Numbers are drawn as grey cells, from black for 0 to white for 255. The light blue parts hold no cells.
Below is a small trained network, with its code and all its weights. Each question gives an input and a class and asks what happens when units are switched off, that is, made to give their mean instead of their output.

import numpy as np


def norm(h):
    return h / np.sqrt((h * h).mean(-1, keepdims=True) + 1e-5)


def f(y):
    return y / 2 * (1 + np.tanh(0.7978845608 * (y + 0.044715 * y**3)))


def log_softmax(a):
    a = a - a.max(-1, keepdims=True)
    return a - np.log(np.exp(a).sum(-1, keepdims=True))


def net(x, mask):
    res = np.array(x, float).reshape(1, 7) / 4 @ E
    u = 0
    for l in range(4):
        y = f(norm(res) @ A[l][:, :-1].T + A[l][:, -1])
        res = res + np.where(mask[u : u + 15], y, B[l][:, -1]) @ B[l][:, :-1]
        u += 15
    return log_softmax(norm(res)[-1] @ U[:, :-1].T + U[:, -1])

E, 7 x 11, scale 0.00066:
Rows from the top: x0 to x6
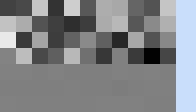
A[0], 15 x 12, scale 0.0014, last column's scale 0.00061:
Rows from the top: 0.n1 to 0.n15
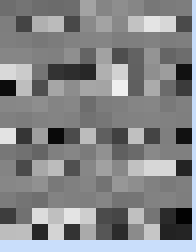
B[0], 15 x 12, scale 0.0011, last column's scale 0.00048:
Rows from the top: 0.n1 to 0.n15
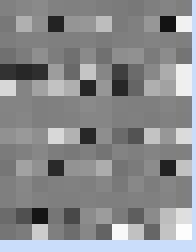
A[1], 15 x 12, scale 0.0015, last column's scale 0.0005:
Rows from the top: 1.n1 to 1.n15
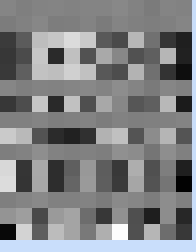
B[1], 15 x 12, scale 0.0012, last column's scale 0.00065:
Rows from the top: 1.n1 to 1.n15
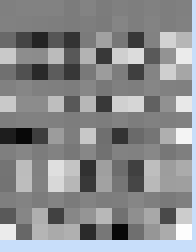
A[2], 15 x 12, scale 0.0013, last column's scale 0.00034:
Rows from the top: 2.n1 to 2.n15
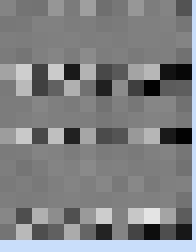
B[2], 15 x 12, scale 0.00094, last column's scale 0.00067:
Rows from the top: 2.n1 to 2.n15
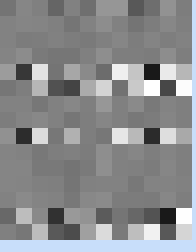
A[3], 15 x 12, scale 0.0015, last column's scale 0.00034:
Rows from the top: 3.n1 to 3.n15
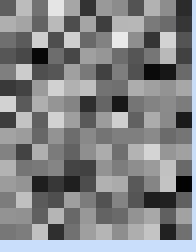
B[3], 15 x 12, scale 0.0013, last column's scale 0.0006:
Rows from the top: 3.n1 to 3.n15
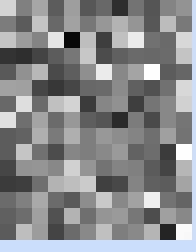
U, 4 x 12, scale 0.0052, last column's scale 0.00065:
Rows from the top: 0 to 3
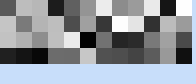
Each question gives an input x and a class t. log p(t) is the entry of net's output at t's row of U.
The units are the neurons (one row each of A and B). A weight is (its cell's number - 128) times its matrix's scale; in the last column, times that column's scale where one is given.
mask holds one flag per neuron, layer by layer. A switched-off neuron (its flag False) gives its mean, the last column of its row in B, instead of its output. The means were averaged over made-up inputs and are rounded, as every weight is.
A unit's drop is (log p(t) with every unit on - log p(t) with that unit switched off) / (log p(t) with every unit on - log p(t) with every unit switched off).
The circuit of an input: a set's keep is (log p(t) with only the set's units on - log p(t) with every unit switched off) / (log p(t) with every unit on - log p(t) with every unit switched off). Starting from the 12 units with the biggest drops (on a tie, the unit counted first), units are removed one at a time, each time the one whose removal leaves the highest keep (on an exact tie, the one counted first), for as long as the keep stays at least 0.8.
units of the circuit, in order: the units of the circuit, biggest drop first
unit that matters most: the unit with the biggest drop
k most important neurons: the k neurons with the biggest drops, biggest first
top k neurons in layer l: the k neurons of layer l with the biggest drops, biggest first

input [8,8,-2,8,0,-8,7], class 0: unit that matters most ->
3.n5
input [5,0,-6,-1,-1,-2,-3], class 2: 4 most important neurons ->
(1.n15; 0.n6; 0.n15; 2.n5)
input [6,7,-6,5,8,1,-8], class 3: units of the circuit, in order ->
(1.n9; 0.n5; 3.n12)
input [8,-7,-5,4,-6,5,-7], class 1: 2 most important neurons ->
(1.n4; 1.n7)
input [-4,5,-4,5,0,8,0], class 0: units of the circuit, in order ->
(1.n14; 2.n6; 2.n15)
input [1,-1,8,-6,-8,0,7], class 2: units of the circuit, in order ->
(1.n11; 1.n12; 3.n7)
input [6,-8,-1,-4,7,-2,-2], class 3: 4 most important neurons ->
(1.n3; 1.n5; 0.n15; 2.n5)
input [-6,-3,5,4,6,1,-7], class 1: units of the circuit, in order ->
(0.n15; 2.n5)
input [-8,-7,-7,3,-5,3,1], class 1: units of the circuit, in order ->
(2.n5; 0.n15; 2.n9)
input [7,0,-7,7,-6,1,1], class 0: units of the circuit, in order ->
(3.n5; 3.n13)
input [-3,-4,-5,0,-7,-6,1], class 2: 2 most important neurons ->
(1.n15; 0.n6)
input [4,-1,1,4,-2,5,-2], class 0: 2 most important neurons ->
(0.n15; 1.n14)
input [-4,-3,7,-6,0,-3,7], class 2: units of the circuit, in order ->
(1.n11; 1.n12; 3.n7)
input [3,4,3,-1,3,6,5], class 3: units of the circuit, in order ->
(1.n9)
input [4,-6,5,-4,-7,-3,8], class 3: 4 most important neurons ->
(1.n3; 1.n5; 1.n15; 0.n6)
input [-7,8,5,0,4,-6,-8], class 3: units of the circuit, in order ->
(1.n9; 3.n12)
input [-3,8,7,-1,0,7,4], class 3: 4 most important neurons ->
(1.n9; 0.n5; 1.n15; 0.n6)
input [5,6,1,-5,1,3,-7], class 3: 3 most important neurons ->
(1.n9; 0.n5; 2.n6)
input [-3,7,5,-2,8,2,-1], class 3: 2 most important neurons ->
(1.n9; 1.n15)
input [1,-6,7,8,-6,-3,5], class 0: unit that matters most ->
1.n15
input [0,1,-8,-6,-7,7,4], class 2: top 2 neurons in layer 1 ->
(1.n15; 1.n14)
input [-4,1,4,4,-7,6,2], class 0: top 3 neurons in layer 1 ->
(1.n15; 1.n7; 1.n4)
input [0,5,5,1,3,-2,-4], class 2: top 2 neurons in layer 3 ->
(3.n7; 3.n1)
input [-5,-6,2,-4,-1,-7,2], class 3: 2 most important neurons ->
(1.n3; 1.n5)
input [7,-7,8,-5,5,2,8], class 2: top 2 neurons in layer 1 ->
(1.n11; 1.n12)
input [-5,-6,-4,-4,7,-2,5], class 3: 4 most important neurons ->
(1.n3; 1.n5; 1.n4; 1.n7)
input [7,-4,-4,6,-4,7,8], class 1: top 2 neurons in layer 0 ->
(0.n2; 0.n11)
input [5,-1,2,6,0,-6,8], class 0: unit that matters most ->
0.n15
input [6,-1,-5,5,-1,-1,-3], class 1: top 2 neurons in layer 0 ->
(0.n2; 0.n11)
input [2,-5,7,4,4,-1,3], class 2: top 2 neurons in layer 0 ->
(0.n5; 0.n9)
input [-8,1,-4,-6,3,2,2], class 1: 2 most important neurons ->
(2.n5; 2.n9)
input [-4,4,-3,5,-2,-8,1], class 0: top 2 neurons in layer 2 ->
(2.n6; 2.n15)
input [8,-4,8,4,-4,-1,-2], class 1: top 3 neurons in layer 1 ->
(1.n4; 1.n7; 1.n15)
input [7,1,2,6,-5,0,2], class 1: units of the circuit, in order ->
(3.n3)
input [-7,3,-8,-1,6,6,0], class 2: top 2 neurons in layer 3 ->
(3.n1; 3.n8)
